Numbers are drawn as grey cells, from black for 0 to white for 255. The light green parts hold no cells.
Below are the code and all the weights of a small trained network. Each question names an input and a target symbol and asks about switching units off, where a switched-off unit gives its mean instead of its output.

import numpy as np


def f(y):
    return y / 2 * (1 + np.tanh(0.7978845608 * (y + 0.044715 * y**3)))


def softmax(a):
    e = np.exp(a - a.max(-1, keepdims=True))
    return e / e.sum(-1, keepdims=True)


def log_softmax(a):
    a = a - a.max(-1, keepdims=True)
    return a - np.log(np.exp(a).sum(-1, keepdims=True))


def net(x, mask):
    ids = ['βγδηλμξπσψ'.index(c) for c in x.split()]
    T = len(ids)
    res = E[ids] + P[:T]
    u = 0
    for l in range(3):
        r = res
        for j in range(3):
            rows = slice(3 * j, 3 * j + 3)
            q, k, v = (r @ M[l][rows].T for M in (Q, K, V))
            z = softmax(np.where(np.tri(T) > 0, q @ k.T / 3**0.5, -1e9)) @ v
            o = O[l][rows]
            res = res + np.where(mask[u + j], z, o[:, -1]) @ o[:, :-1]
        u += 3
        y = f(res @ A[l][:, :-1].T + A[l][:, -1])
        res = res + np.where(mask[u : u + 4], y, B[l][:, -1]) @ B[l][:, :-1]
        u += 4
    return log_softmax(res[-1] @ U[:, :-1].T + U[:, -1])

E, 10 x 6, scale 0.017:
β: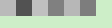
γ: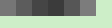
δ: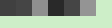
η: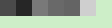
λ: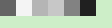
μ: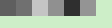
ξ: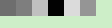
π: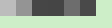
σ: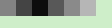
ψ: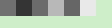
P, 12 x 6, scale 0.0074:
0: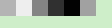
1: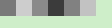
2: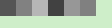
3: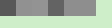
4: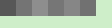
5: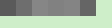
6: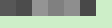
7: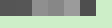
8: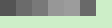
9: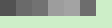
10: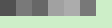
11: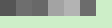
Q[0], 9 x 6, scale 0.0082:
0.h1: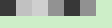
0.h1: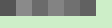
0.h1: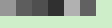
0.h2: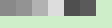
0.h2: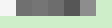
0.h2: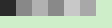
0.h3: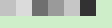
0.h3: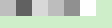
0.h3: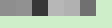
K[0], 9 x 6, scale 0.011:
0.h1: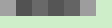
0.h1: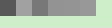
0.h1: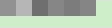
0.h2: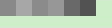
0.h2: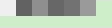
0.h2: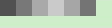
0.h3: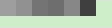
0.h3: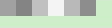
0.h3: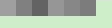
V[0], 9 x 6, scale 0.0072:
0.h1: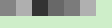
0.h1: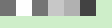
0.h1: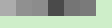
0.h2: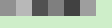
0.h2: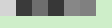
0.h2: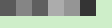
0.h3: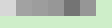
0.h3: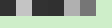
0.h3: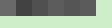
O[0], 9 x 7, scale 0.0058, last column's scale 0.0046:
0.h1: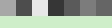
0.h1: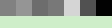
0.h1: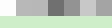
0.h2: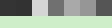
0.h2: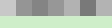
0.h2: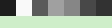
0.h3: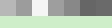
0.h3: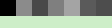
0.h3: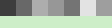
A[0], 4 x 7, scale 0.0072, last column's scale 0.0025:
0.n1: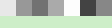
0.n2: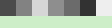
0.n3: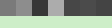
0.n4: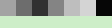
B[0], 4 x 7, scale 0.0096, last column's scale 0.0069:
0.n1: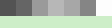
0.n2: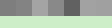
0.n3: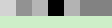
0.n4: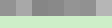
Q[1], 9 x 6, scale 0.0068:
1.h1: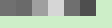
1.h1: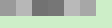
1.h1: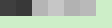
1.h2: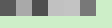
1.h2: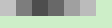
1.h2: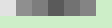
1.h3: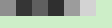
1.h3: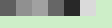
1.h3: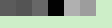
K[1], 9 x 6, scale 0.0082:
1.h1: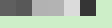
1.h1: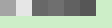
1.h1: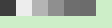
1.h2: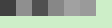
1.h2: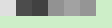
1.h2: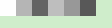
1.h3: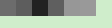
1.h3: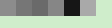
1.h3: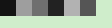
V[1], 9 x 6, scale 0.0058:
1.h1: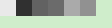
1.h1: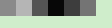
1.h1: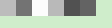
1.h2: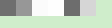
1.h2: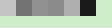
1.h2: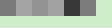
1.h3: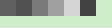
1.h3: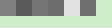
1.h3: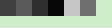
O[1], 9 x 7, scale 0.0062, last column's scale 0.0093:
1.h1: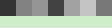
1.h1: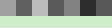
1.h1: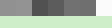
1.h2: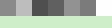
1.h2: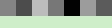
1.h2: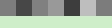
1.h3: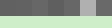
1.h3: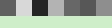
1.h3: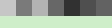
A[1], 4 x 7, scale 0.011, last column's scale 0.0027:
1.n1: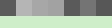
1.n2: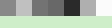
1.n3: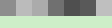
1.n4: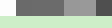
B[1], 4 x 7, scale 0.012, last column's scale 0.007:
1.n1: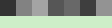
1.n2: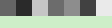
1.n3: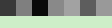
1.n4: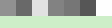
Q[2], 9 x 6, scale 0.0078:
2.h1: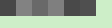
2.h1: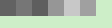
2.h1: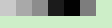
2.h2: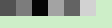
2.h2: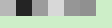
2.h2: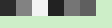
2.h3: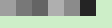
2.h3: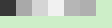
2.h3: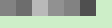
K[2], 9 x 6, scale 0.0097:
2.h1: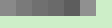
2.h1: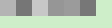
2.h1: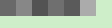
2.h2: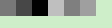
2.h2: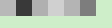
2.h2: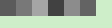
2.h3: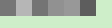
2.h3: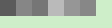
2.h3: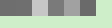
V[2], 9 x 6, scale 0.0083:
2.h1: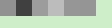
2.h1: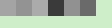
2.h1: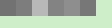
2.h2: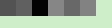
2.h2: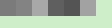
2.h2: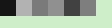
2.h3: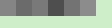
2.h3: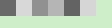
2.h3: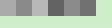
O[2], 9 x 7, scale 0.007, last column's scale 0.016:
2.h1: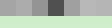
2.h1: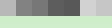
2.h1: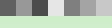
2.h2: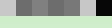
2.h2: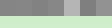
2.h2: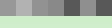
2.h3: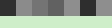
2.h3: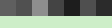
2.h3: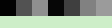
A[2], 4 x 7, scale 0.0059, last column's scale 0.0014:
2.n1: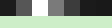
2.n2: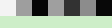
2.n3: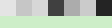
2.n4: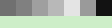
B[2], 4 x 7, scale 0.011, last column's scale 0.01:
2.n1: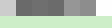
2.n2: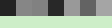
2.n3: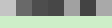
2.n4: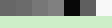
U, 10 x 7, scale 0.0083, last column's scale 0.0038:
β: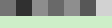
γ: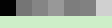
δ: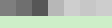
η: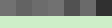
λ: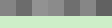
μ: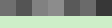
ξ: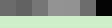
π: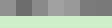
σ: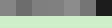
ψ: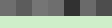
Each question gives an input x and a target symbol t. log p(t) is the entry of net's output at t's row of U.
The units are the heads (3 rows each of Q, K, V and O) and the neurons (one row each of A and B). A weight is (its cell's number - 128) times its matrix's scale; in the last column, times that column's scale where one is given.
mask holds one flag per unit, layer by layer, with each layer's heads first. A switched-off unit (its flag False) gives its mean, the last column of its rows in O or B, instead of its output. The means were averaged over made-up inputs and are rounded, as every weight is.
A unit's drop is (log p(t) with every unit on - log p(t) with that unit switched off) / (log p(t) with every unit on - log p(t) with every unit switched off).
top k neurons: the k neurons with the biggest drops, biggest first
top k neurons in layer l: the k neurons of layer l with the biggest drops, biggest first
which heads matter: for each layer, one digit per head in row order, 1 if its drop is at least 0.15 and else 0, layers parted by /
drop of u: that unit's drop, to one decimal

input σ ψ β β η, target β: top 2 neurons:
(0.n1 2.n1)
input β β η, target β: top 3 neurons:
(0.n1 1.n2 2.n1)
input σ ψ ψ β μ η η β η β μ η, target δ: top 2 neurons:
(1.n4 2.n4)
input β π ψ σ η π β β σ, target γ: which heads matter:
101 / 111 / 011
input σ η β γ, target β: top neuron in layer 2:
(2.n1)
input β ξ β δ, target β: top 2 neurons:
(0.n1 2.n1)
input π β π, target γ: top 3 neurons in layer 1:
(1.n3 1.n4 1.n2)
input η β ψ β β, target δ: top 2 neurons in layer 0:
(0.n1 0.n3)
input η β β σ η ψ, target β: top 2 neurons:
(0.n1 1.n2)
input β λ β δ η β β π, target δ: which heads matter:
100 / 000 / 000
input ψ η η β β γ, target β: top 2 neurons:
(0.n1 1.n2)
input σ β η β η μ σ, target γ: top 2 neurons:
(0.n1 1.n2)
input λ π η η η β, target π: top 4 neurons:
(1.n3 2.n4 0.n1 1.n4)
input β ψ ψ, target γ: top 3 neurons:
(0.n1 1.n2 1.n4)
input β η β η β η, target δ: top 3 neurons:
(1.n4 0.n3 2.n4)
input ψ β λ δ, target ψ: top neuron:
(1.n3)
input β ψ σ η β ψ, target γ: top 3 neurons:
(0.n1 1.n2 0.n3)
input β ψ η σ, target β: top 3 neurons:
(0.n1 1.n4 2.n1)
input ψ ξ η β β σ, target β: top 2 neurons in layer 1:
(1.n4 1.n2)
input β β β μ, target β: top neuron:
(1.n2)
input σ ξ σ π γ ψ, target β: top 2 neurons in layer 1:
(1.n4 1.n3)
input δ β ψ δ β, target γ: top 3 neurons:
(0.n1 1.n4 2.n1)
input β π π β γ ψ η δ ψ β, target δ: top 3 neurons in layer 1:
(1.n2 1.n4 1.n1)
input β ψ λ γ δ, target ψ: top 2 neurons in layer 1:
(1.n3 1.n4)
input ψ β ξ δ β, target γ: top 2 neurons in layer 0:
(0.n1 0.n3)
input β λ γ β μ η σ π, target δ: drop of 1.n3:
0.0
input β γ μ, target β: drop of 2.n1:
0.4
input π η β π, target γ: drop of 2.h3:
0.2
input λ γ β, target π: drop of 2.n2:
0.1
